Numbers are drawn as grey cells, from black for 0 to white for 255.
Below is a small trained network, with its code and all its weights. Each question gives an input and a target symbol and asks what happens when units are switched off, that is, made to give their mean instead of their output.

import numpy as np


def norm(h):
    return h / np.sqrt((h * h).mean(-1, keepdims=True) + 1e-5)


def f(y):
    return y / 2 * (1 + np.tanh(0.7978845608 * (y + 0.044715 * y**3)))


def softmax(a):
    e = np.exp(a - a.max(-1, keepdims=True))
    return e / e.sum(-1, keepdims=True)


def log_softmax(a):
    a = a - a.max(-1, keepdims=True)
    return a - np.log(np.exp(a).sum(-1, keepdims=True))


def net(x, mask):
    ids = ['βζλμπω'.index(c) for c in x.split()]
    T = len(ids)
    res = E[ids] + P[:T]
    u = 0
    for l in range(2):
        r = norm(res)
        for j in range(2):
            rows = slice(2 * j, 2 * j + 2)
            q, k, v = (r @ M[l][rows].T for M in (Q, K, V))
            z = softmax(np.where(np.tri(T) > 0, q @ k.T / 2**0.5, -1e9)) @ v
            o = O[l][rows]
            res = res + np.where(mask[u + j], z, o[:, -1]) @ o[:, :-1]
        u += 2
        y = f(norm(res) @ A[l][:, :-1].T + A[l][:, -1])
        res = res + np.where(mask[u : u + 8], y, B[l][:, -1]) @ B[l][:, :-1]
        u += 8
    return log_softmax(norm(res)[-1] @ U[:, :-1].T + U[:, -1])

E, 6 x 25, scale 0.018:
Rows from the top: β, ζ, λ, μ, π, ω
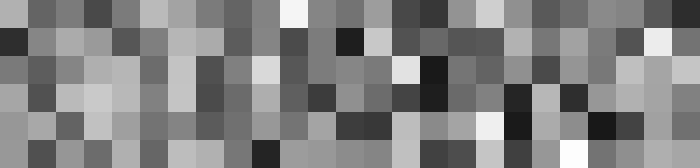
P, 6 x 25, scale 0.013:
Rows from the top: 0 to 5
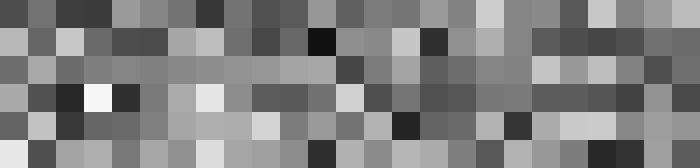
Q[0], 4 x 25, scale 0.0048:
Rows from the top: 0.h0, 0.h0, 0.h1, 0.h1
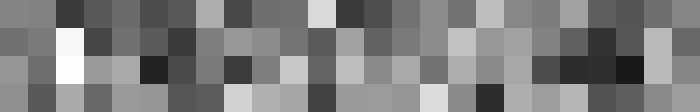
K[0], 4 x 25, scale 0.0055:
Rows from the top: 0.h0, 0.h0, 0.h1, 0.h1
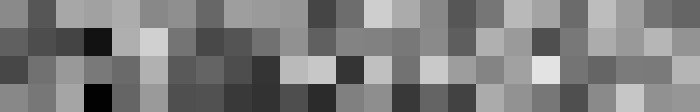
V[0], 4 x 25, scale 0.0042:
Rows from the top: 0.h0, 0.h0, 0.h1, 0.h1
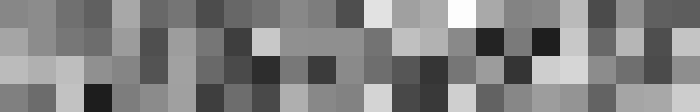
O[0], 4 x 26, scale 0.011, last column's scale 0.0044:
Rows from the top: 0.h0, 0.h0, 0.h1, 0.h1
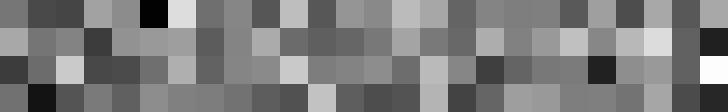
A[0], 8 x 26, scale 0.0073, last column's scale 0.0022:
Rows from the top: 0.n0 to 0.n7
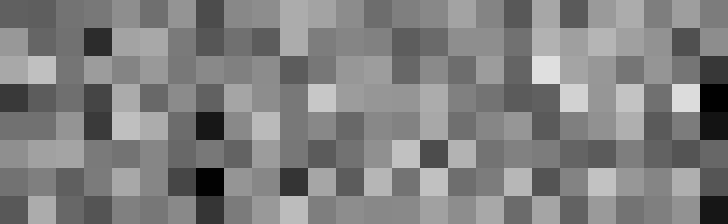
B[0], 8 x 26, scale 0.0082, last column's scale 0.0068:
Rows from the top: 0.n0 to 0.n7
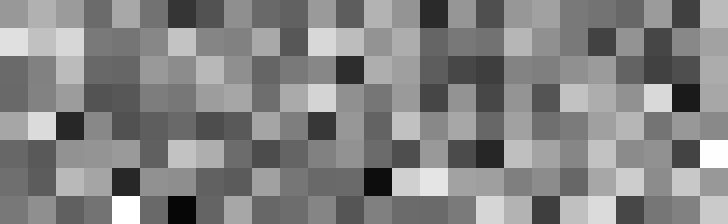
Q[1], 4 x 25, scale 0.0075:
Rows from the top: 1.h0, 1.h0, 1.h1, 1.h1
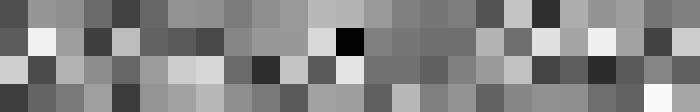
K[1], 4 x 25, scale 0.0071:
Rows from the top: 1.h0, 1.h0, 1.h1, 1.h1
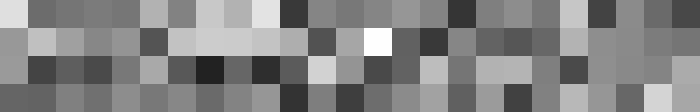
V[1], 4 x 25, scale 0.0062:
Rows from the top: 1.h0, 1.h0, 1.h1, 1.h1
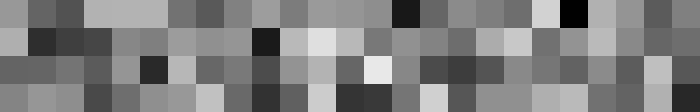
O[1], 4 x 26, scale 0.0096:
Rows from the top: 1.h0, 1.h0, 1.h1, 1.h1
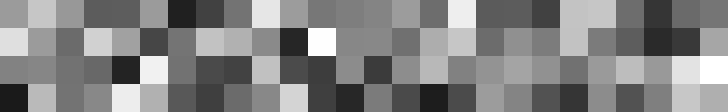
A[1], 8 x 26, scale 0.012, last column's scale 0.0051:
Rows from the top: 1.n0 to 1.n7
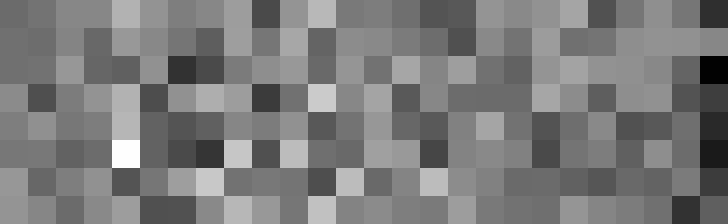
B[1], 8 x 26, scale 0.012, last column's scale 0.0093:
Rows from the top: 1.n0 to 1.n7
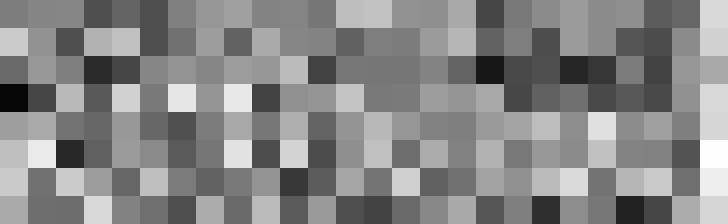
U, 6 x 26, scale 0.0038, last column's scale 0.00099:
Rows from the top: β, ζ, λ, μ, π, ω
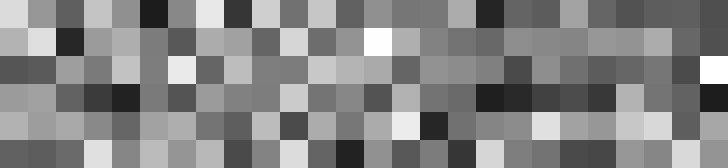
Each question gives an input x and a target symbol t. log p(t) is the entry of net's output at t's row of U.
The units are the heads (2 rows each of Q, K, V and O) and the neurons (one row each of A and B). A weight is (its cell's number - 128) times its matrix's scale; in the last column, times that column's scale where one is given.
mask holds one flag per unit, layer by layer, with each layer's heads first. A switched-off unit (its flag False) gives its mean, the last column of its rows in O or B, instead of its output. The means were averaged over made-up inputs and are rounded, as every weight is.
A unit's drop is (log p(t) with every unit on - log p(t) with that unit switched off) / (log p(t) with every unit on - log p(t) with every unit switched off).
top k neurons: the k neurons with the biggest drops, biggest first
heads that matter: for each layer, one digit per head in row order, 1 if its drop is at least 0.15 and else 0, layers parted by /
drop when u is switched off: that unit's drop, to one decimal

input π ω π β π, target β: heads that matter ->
01 / 01
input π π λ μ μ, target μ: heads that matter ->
00 / 11
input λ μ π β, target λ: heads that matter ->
00 / 01
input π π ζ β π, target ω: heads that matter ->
00 / 11
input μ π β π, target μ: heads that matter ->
00 / 10
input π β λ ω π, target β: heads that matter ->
01 / 10
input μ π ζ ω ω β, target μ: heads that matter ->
01 / 10
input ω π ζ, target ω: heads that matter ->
00 / 01
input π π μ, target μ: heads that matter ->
00 / 01
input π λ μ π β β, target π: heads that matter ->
00 / 00
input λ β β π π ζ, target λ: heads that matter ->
00 / 01
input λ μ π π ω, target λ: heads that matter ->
00 / 10
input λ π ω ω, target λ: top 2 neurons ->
[1.n3, 0.n6]
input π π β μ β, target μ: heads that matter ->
11 / 11
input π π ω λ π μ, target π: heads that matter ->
10 / 00
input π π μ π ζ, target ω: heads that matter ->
00 / 10
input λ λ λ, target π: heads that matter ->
00 / 10
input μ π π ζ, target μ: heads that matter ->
01 / 10
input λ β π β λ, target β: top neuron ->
[0.n3]
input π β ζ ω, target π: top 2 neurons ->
[1.n6, 0.n0]
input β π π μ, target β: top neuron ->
[1.n7]
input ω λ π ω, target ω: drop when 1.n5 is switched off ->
0.0
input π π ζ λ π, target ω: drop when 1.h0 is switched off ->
0.3
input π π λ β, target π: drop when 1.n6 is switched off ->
0.1
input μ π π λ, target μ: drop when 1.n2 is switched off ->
0.2
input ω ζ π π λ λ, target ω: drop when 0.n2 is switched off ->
0.0
